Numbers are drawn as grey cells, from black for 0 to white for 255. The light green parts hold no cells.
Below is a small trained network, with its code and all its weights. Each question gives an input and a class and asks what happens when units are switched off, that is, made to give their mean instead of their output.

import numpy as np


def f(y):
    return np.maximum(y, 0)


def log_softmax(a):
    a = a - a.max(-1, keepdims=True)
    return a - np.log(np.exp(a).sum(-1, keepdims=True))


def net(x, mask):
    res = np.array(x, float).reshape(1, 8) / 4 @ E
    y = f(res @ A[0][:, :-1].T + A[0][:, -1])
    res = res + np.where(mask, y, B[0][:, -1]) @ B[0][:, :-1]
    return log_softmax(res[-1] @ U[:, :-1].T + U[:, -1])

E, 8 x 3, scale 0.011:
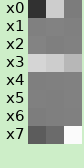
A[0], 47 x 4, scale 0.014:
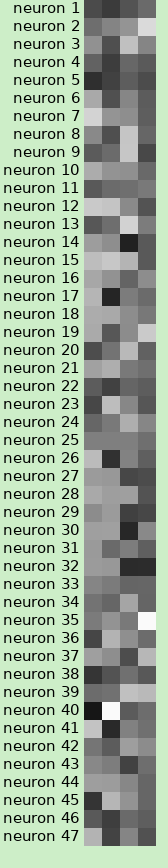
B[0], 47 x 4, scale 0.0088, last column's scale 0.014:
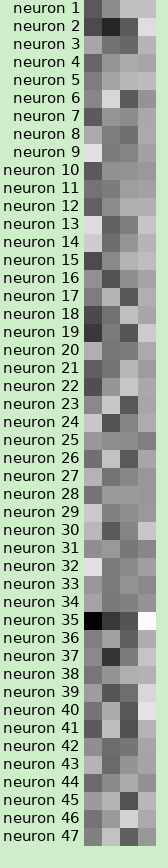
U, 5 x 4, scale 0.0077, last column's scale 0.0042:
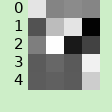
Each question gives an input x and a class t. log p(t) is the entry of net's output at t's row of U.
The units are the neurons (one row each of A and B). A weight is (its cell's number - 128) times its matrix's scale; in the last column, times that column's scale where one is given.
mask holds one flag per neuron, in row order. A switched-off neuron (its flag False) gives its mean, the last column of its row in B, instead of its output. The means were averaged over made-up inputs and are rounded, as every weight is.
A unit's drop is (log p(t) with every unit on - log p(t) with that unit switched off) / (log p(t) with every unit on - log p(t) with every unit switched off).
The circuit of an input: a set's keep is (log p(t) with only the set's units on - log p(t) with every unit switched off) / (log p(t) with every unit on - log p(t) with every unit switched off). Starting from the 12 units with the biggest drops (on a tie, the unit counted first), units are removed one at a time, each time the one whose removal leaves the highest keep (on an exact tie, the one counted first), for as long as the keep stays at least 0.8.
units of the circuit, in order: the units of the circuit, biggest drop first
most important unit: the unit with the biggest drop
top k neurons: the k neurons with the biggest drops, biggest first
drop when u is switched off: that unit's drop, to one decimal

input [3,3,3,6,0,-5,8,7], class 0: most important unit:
neuron 13
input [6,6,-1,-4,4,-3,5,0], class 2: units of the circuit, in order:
(neuron 40; neuron 45)
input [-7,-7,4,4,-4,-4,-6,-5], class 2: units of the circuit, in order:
(neuron 41; neuron 26)
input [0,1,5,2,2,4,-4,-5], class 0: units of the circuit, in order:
(neuron 14; neuron 30)
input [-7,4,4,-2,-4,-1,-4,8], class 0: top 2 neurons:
(neuron 13; neuron 9)
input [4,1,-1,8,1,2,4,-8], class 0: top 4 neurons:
(neuron 30; neuron 32; neuron 14; neuron 29)
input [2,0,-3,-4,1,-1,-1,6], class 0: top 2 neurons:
(neuron 13; neuron 9)
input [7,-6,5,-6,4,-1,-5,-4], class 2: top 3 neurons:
(neuron 40; neuron 45; neuron 23)
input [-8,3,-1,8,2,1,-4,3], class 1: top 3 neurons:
(neuron 15; neuron 18; neuron 12)
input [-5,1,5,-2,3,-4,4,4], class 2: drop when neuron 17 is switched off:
0.2
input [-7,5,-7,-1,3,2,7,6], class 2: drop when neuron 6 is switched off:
0.1
